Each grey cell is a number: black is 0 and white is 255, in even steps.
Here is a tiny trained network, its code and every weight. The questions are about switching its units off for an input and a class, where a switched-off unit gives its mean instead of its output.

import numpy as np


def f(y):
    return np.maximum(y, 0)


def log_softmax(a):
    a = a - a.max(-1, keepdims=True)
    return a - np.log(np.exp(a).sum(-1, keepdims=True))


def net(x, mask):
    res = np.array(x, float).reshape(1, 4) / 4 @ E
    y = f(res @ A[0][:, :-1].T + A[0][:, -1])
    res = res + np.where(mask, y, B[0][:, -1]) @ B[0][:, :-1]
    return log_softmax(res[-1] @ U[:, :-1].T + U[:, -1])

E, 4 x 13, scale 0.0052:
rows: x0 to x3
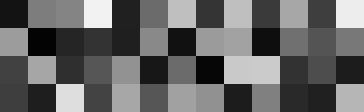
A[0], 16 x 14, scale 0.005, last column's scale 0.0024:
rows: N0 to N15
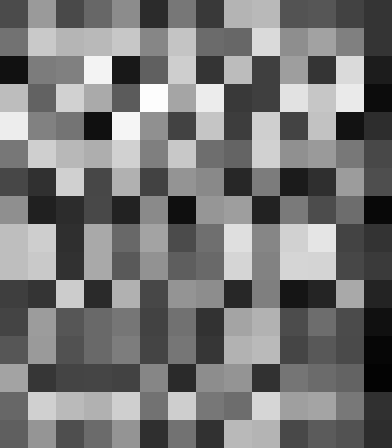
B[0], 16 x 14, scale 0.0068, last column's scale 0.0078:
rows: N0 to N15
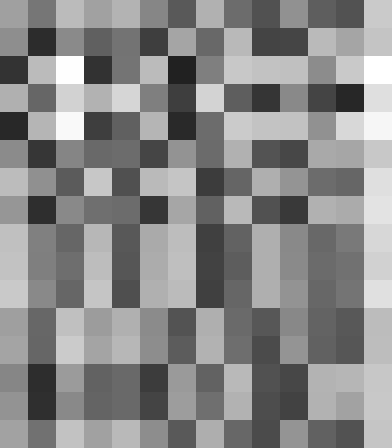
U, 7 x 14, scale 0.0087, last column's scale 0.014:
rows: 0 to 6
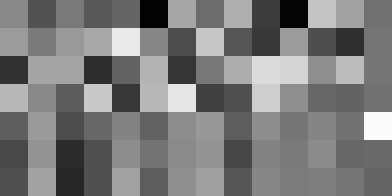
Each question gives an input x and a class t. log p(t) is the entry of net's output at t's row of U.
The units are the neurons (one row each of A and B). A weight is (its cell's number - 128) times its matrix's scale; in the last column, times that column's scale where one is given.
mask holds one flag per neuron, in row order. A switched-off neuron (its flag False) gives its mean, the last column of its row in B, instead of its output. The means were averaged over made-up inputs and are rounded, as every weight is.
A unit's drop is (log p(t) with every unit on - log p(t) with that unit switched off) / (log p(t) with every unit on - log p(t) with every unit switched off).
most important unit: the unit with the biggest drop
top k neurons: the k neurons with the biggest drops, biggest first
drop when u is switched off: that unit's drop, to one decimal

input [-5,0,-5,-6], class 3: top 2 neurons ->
[N8 N2]
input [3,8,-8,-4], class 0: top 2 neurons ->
[N7 N13]
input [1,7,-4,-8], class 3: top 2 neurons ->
[N8 N9]
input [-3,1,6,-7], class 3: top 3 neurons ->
[N8 N9 N3]
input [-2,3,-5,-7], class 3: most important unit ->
N8
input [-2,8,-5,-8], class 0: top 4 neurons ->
[N7 N13 N6 N10]
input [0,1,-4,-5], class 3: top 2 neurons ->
[N8 N9]
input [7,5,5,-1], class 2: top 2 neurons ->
[N2 N3]
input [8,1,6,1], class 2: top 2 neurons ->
[N2 N3]
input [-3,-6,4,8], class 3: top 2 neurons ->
[N6 N10]
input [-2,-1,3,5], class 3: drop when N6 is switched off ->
0.2
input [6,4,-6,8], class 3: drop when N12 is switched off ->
0.1
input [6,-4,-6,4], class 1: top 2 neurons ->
[N3 N4]
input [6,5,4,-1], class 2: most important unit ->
N2
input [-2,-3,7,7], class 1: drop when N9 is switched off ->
0.2
